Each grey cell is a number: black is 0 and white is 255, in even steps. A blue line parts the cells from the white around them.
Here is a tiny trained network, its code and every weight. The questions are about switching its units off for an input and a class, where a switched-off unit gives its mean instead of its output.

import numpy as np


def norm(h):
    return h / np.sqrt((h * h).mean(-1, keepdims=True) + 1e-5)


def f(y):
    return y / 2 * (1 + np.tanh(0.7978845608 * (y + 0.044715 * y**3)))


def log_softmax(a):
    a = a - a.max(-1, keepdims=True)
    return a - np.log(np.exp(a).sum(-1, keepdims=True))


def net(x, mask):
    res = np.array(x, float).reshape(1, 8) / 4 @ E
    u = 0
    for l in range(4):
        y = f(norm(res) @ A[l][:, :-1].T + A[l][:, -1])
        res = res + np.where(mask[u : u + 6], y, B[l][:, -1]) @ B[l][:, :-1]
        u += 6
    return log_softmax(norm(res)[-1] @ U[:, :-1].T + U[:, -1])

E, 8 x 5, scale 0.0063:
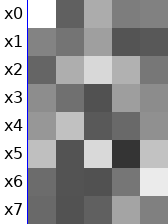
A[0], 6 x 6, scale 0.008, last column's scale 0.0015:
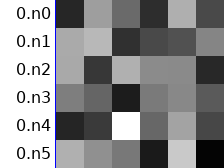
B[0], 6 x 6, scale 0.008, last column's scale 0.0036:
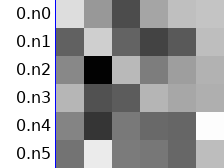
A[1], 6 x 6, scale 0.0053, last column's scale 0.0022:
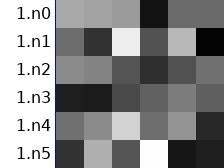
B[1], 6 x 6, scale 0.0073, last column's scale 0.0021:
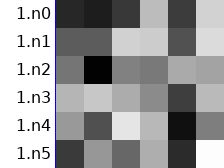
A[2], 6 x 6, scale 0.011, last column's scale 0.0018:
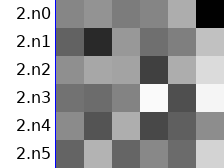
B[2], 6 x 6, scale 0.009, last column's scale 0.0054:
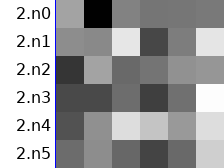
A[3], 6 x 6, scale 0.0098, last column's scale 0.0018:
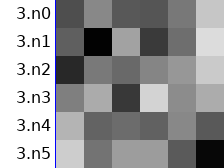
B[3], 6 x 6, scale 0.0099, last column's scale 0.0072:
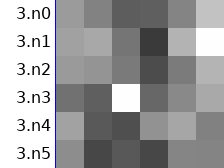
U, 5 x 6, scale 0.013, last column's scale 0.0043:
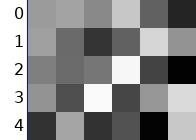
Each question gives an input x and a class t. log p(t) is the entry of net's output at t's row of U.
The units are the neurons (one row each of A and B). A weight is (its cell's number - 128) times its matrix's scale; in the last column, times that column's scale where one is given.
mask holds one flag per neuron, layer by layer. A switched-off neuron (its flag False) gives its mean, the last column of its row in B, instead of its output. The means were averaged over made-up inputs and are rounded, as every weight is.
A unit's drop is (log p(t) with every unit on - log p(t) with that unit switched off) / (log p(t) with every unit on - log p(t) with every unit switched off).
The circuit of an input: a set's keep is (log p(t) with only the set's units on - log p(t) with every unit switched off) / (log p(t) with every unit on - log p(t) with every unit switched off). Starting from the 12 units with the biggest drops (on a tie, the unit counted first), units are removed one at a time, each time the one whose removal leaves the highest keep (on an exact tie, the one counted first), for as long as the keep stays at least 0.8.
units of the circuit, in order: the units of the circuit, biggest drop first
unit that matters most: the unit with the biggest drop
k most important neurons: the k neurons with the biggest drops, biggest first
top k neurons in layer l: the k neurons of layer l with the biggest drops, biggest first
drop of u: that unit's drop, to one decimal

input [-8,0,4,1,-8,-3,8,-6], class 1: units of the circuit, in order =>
(0.n0 2.n4)
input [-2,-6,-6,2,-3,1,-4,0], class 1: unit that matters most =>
2.n4
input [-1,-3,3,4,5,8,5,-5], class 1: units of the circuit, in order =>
(0.n5 2.n1 3.n3)
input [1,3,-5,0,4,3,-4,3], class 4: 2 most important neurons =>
(0.n1 0.n5)
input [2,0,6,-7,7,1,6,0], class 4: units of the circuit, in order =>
(2.n2 0.n5)
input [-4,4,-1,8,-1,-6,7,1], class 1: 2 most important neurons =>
(0.n3 0.n0)
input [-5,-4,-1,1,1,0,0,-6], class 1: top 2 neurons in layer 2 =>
(2.n4 2.n0)
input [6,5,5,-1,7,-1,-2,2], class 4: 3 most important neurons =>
(0.n4 2.n1 3.n3)
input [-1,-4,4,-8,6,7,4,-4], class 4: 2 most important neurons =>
(2.n2 0.n5)
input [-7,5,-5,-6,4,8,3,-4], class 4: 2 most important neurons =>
(0.n5 2.n2)
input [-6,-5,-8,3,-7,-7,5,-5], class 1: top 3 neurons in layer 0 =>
(0.n3 0.n0 0.n5)
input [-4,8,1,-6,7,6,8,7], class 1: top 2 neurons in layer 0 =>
(0.n0 0.n5)
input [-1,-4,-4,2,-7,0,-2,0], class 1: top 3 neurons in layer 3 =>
(3.n1 3.n3 3.n4)
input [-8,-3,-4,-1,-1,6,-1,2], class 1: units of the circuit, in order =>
(0.n0)
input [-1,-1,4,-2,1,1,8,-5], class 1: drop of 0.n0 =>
0.2
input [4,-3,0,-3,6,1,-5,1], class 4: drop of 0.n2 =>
0.0
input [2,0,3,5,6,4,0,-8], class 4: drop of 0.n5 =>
0.1
